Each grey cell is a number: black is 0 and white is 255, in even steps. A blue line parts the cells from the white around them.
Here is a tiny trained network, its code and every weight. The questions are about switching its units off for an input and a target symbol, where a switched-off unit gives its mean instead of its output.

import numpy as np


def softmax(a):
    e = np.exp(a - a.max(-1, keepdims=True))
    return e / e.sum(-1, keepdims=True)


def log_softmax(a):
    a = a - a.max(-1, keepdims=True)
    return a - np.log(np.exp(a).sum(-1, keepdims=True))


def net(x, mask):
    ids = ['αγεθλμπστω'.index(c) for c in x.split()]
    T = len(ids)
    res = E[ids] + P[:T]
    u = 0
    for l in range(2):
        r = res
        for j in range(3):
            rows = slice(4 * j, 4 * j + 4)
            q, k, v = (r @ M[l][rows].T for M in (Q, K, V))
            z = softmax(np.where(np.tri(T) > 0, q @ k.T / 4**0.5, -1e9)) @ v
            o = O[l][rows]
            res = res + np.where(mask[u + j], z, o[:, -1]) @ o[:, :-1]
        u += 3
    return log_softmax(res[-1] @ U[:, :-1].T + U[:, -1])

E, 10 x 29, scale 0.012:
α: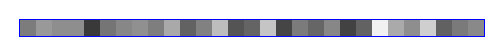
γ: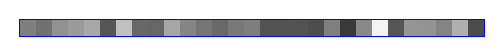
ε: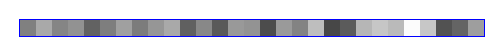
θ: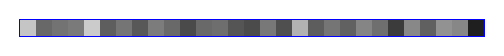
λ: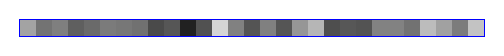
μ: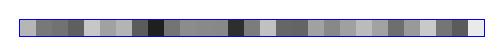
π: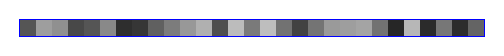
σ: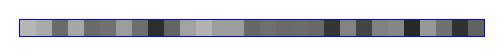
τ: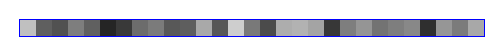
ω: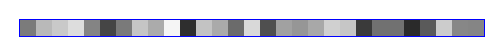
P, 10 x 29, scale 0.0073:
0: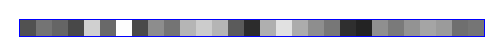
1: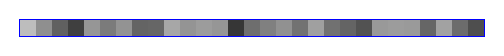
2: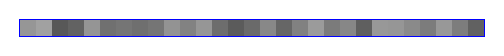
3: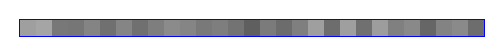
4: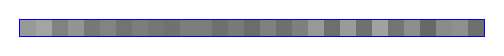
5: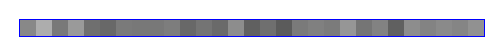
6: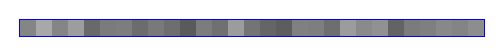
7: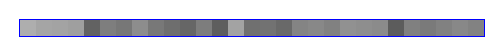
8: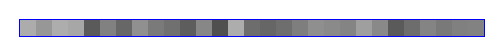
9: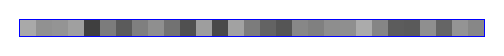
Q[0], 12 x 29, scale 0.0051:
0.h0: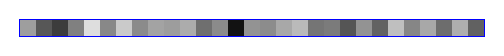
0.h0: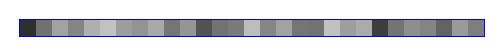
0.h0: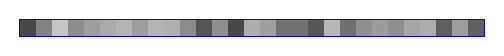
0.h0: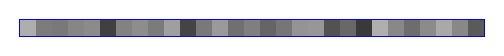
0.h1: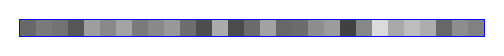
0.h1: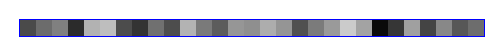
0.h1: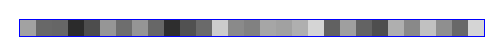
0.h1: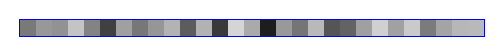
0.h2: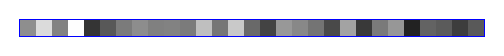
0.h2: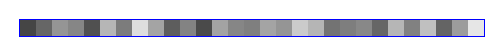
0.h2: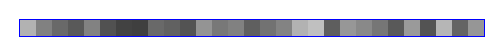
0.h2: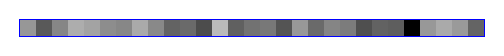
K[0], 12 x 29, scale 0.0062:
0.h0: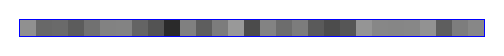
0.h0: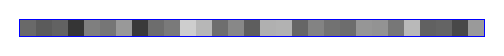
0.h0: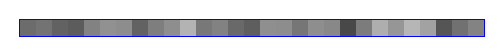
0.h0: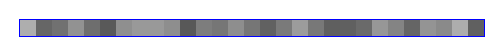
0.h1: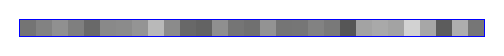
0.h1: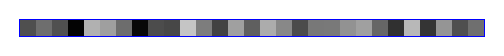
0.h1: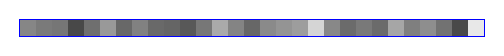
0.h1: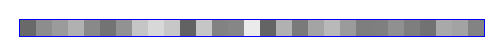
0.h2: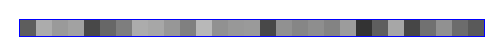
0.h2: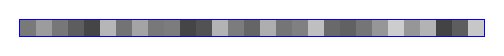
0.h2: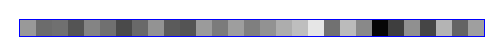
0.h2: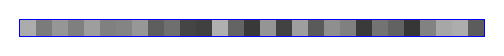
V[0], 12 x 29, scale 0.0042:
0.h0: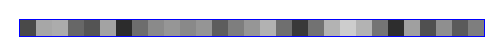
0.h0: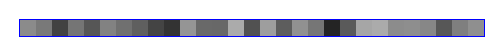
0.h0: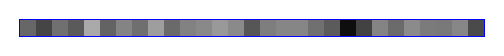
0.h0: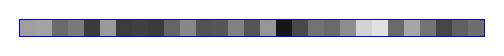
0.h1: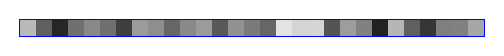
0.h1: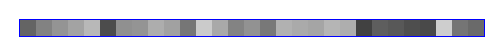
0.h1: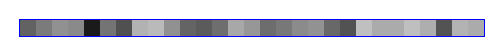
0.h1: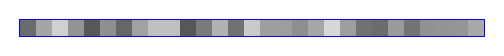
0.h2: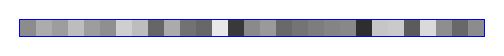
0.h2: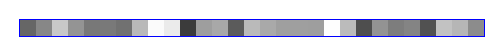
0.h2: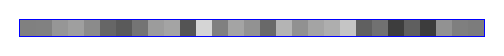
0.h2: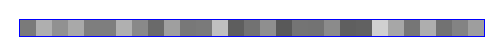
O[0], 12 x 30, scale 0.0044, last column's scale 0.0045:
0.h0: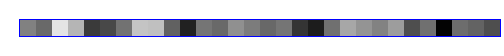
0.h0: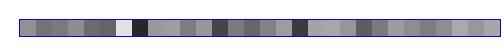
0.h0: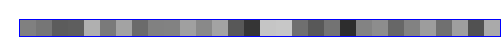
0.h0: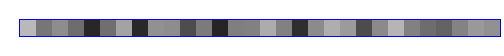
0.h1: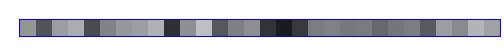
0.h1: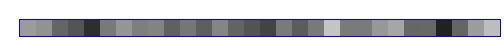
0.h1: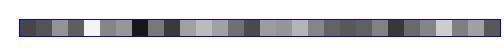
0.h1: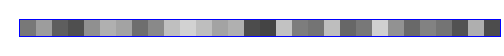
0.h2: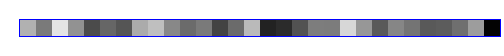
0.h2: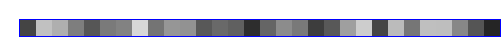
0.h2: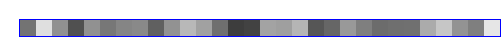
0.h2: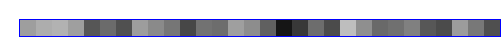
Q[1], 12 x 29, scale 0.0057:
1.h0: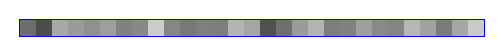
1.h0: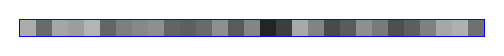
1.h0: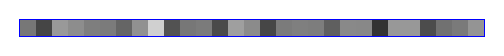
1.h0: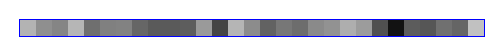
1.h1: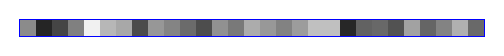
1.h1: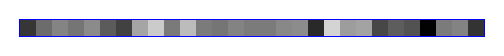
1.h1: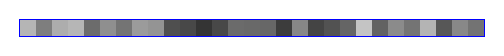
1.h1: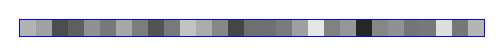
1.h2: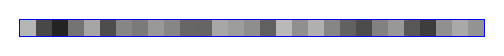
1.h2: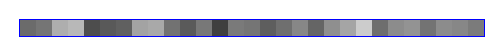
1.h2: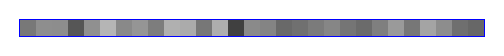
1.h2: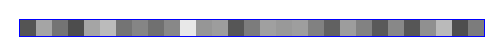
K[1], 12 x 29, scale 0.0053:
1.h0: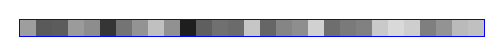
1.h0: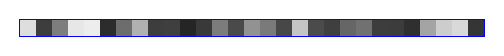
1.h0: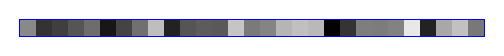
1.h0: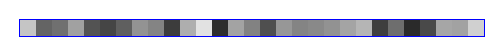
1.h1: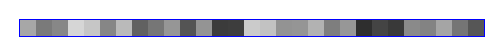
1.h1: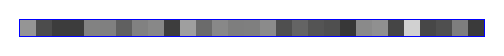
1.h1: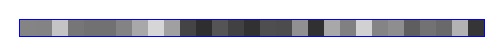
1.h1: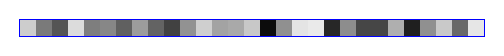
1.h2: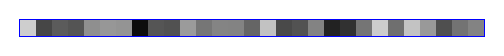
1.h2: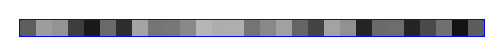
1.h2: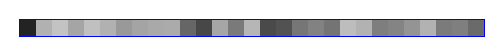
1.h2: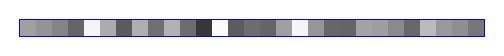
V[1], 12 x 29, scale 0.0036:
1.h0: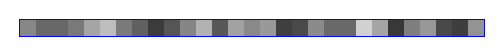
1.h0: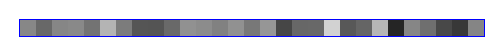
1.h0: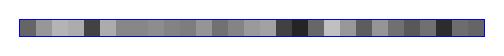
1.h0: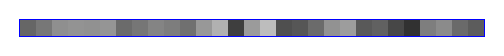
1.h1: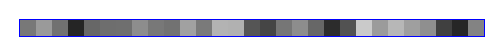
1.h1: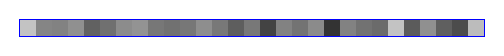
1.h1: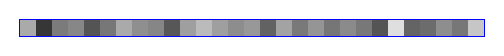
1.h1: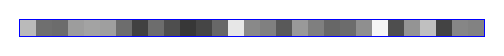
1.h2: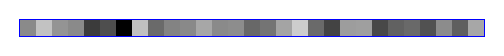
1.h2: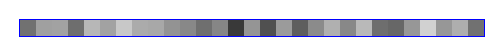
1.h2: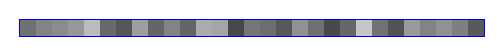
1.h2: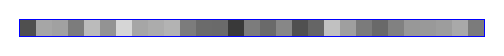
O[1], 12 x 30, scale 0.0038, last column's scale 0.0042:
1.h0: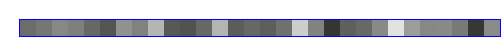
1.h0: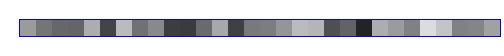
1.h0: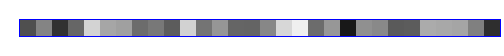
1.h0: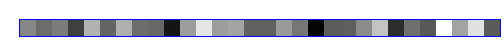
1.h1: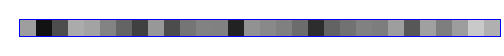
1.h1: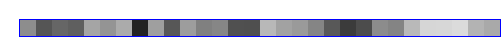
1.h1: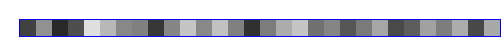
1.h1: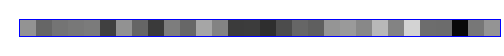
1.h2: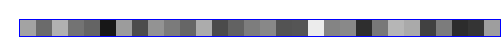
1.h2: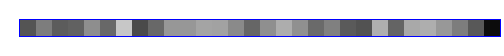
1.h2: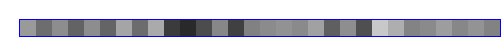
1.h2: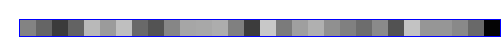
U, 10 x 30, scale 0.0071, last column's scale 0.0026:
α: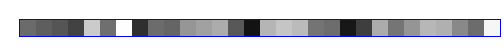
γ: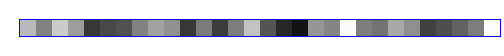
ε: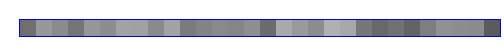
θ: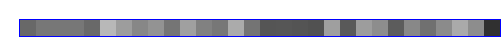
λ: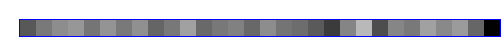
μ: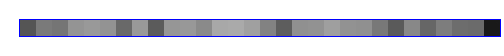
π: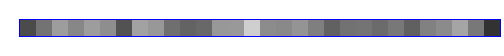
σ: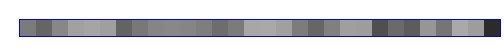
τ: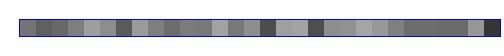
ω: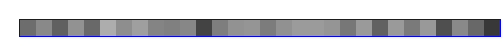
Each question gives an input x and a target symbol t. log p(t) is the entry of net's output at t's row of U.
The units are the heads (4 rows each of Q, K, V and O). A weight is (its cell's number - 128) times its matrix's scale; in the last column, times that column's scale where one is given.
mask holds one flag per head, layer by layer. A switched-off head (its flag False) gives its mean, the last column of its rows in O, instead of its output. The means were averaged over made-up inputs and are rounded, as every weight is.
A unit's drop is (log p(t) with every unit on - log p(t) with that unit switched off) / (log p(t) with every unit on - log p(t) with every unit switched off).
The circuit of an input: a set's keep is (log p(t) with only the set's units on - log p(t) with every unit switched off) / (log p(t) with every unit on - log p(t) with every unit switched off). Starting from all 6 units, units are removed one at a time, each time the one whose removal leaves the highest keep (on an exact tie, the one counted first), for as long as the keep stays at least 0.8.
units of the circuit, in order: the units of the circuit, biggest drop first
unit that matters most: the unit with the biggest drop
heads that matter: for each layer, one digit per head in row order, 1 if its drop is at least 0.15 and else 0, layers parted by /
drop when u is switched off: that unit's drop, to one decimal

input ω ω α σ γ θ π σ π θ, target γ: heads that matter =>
100 / 110
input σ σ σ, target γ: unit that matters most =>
0.h1
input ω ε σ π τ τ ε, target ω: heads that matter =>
011 / 110
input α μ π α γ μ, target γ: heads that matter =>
111 / 010
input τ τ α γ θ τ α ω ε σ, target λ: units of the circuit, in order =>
0.h2; 1.h1
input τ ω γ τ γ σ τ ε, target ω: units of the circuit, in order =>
0.h1; 1.h0; 1.h1
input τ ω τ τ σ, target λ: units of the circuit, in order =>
0.h2; 0.h0
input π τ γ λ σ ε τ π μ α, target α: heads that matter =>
110 / 100
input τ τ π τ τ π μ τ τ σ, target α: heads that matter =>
001 / 110
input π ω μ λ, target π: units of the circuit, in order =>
1.h1; 0.h0
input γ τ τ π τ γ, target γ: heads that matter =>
001 / 010
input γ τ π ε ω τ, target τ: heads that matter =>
110 / 000
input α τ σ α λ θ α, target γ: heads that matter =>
001 / 010
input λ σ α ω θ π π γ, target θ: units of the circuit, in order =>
0.h2; 0.h1; 1.h0
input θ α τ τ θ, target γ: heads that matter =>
010 / 000
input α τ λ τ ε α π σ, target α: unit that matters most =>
1.h0
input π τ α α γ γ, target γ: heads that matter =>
011 / 010
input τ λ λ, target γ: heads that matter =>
001 / 100
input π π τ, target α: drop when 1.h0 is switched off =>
0.2
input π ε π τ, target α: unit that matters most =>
0.h2
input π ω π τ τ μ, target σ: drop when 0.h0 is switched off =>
0.1
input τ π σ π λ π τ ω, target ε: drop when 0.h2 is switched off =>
0.3
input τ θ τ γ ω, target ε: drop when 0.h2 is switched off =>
0.4
